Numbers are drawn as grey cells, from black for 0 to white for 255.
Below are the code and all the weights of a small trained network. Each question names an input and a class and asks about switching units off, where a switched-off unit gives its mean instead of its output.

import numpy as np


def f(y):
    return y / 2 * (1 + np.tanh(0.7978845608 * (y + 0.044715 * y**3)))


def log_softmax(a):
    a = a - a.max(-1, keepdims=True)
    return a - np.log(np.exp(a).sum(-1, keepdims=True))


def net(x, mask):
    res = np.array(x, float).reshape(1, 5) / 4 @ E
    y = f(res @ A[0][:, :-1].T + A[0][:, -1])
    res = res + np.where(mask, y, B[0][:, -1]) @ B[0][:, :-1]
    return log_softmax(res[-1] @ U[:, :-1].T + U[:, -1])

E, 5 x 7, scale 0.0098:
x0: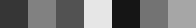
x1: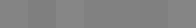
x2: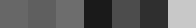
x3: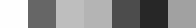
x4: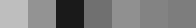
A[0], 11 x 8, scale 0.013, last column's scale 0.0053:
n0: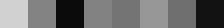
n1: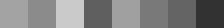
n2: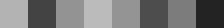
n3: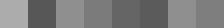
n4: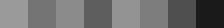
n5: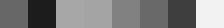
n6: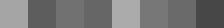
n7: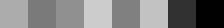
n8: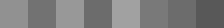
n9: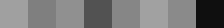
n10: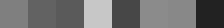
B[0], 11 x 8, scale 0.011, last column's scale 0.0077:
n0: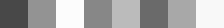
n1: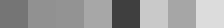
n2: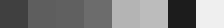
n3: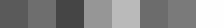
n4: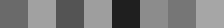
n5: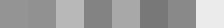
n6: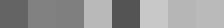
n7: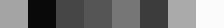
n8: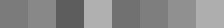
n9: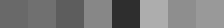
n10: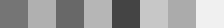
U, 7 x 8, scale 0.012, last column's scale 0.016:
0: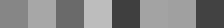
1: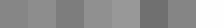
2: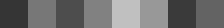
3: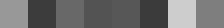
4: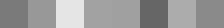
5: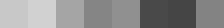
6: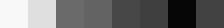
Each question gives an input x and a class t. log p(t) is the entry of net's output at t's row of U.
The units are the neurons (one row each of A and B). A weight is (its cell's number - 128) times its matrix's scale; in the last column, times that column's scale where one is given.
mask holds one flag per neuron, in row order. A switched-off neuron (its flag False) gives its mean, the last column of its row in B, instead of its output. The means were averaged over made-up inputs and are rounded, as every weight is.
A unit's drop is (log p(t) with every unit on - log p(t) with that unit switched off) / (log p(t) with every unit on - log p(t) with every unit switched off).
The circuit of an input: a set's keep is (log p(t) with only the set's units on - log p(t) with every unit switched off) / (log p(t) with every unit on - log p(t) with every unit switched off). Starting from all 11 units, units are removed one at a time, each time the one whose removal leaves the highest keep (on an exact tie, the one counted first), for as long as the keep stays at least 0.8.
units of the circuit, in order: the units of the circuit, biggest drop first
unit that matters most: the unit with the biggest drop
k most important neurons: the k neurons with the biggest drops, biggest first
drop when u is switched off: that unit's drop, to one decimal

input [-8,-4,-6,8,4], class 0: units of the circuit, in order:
[n1]
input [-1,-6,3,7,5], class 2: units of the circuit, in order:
[n2; n3]
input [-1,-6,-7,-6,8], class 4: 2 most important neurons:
[n0; n2]
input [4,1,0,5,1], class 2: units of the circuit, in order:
[n2; n3]
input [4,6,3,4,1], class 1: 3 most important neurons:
[n7; n1; n6]
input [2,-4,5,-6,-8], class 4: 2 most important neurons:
[n2; n7]
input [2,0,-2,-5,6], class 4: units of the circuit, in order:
[n0; n2]
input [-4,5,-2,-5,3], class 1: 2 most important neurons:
[n2; n3]
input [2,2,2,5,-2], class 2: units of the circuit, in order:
[n2; n3]
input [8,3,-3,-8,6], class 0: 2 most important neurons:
[n10; n2]
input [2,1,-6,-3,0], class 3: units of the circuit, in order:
[n7; n2]
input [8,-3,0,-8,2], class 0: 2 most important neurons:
[n10; n2]
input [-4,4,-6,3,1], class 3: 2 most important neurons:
[n7; n10]
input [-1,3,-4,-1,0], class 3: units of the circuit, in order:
[n7; n2; n0]
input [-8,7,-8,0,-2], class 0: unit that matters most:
n1
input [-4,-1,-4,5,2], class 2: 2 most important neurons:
[n2; n10]
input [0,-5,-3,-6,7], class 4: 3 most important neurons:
[n0; n2; n3]
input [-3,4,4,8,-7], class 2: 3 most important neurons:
[n2; n3; n0]
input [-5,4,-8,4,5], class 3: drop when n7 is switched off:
1.6
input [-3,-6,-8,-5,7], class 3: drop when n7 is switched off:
0.8
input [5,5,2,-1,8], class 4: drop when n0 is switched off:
0.8
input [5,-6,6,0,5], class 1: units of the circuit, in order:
[n7]
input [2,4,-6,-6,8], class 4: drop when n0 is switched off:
0.8
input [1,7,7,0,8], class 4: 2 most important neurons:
[n0; n7]
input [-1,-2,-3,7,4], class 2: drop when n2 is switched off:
0.9
